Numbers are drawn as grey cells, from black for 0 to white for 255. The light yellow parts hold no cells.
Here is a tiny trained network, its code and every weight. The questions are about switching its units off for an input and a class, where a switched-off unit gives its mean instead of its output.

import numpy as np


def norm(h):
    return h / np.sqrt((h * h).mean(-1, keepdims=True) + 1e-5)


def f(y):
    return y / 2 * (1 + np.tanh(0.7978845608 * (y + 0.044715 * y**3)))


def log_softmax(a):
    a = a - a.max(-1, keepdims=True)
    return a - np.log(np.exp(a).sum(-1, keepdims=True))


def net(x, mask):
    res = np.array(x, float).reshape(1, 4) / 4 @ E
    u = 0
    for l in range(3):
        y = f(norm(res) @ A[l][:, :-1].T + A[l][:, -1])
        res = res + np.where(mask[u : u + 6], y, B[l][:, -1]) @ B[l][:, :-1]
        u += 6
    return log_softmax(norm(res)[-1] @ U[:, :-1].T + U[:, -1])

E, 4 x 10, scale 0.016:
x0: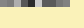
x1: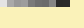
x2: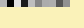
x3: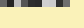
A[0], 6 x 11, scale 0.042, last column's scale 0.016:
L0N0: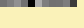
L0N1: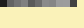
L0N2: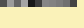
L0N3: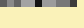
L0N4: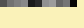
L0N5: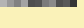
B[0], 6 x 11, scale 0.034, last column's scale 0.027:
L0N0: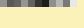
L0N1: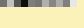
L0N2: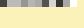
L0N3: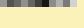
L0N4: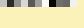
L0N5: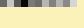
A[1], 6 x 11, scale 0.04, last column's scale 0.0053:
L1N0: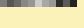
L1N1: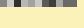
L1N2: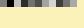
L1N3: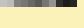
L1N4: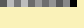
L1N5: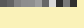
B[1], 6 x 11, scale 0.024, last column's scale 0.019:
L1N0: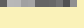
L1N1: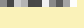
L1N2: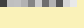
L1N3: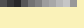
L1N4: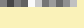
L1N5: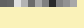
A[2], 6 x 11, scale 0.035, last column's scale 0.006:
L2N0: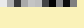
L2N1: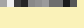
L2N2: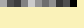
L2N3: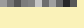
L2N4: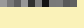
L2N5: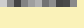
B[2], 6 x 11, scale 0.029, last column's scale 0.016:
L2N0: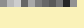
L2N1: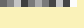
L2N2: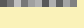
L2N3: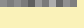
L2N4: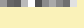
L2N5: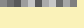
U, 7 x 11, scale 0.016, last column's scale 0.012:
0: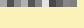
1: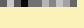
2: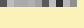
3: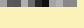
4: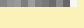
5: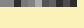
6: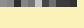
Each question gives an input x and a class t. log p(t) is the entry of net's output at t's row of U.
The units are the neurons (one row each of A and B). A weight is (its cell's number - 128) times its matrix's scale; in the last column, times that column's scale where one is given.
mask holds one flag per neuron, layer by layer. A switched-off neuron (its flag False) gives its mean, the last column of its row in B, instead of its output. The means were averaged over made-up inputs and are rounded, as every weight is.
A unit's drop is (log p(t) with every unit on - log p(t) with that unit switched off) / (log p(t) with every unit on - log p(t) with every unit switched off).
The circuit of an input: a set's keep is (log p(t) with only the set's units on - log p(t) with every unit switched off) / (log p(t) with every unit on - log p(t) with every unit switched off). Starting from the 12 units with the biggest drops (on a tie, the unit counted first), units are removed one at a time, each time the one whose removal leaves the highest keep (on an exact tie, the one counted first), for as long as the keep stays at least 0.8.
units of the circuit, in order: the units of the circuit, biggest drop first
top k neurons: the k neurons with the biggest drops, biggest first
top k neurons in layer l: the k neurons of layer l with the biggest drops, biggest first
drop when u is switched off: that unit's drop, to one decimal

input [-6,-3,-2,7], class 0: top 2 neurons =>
[L0N4 L0N0]
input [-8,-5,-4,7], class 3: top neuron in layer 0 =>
[L0N3]
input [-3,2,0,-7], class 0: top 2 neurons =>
[L1N1 L0N2]
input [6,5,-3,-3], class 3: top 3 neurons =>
[L0N0 L0N1 L2N4]
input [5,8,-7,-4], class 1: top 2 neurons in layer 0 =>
[L0N5 L0N4]
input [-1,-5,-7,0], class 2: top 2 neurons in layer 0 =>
[L0N2 L0N5]
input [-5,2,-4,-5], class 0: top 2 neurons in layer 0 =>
[L0N0 L0N2]
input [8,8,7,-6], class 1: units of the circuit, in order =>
[L0N2 L0N4]
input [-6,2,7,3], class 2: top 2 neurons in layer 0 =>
[L0N0 L0N4]
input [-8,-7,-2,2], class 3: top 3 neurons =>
[L0N3 L0N5 L2N4]
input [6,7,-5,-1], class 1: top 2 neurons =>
[L0N5 L0N3]
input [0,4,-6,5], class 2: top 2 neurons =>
[L0N2 L0N1]
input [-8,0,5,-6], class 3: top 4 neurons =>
[L0N2 L0N4 L0N1 L1N4]
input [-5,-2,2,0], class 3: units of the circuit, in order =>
[L0N3]
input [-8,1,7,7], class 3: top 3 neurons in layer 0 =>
[L0N3 L0N2 L0N1]
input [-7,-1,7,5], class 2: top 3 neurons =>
[L1N2 L0N0 L0N4]
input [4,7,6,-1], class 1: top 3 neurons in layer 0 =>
[L0N2 L0N5 L0N4]
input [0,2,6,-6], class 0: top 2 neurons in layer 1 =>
[L1N2 L1N1]
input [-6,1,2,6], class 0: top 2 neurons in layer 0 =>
[L0N4 L0N0]
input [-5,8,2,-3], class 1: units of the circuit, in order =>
[L0N5]
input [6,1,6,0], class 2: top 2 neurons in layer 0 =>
[L0N3 L0N4]
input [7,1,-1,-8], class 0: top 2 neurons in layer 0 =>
[L0N3 L0N2]
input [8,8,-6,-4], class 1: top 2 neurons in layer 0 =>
[L0N5 L0N3]
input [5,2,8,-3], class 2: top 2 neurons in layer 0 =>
[L0N4 L0N1]
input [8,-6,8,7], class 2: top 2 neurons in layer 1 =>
[L1N2 L1N1]
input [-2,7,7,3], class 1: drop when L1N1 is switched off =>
0.1
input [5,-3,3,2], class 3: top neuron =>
[L0N0]
